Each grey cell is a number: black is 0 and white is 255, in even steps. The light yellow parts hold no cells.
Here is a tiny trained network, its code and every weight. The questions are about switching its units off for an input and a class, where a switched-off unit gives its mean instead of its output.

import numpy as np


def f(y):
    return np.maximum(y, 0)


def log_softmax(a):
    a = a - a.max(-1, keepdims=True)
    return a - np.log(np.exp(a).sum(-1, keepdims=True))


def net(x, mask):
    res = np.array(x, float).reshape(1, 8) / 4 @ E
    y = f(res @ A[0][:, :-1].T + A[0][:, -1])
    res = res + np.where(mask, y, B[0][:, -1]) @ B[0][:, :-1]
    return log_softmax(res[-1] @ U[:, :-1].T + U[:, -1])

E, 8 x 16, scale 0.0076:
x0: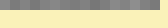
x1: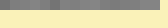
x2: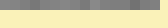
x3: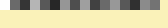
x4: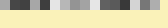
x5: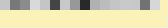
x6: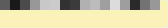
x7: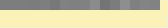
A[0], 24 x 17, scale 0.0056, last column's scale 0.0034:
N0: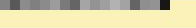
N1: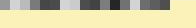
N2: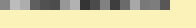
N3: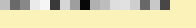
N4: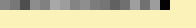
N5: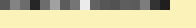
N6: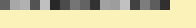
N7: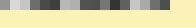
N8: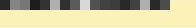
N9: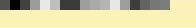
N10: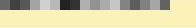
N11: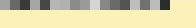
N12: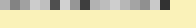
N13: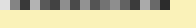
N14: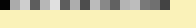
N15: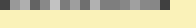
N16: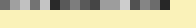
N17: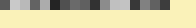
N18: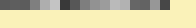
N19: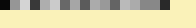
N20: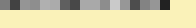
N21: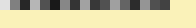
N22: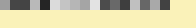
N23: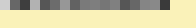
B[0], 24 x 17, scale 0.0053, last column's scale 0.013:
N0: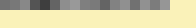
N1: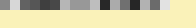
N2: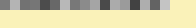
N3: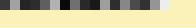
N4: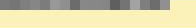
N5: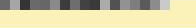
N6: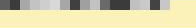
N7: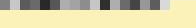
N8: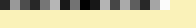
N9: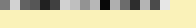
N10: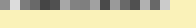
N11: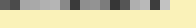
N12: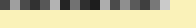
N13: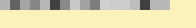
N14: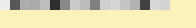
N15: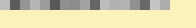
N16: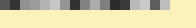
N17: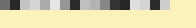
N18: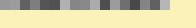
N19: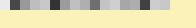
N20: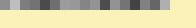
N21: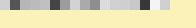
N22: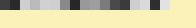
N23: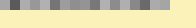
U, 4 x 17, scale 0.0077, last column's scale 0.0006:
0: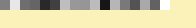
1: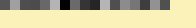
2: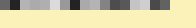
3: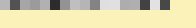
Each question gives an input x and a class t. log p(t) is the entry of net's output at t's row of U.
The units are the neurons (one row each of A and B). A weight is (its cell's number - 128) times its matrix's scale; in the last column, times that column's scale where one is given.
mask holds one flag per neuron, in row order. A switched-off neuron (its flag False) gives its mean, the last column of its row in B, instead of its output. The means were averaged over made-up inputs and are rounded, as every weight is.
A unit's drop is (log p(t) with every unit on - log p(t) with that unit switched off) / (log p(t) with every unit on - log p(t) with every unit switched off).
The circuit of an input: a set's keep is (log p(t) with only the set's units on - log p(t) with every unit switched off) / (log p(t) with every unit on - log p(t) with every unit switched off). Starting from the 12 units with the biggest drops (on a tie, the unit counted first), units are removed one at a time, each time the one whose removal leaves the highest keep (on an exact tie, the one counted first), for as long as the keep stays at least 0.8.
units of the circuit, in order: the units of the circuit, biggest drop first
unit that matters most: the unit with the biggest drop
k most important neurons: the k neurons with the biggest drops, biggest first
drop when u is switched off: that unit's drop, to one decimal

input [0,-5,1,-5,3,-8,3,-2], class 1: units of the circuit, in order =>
N8
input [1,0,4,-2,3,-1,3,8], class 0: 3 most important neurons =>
N17, N6, N16
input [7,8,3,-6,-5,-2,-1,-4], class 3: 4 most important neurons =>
N14, N19, N22, N11
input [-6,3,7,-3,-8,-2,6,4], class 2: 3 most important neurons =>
N17, N6, N16
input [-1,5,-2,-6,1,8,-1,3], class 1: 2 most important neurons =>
N3, N12
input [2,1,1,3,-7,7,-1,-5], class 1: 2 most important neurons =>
N3, N12
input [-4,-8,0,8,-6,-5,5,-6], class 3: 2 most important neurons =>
N21, N13
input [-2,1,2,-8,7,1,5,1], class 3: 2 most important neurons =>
N14, N19
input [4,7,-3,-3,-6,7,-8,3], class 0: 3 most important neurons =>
N1, N7, N2
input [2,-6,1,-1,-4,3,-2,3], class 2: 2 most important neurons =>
N8, N17
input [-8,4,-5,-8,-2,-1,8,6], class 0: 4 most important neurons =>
N9, N10, N18, N21
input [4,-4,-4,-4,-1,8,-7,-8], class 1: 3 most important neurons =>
N3, N12, N9
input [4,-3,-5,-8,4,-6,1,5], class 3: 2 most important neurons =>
N14, N19
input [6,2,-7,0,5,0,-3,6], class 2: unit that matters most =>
N22
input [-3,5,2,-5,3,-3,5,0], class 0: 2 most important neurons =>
N9, N21
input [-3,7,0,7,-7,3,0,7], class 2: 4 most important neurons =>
N17, N6, N16, N14
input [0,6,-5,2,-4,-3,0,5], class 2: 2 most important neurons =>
N3, N17
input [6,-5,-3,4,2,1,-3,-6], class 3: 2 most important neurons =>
N9, N21
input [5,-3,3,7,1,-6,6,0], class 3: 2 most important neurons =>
N21, N13
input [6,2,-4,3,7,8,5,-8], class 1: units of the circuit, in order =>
N3
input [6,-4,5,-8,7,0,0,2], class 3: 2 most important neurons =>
N14, N19
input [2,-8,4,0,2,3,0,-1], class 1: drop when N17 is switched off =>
0.1
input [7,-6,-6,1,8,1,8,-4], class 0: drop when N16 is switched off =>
0.1
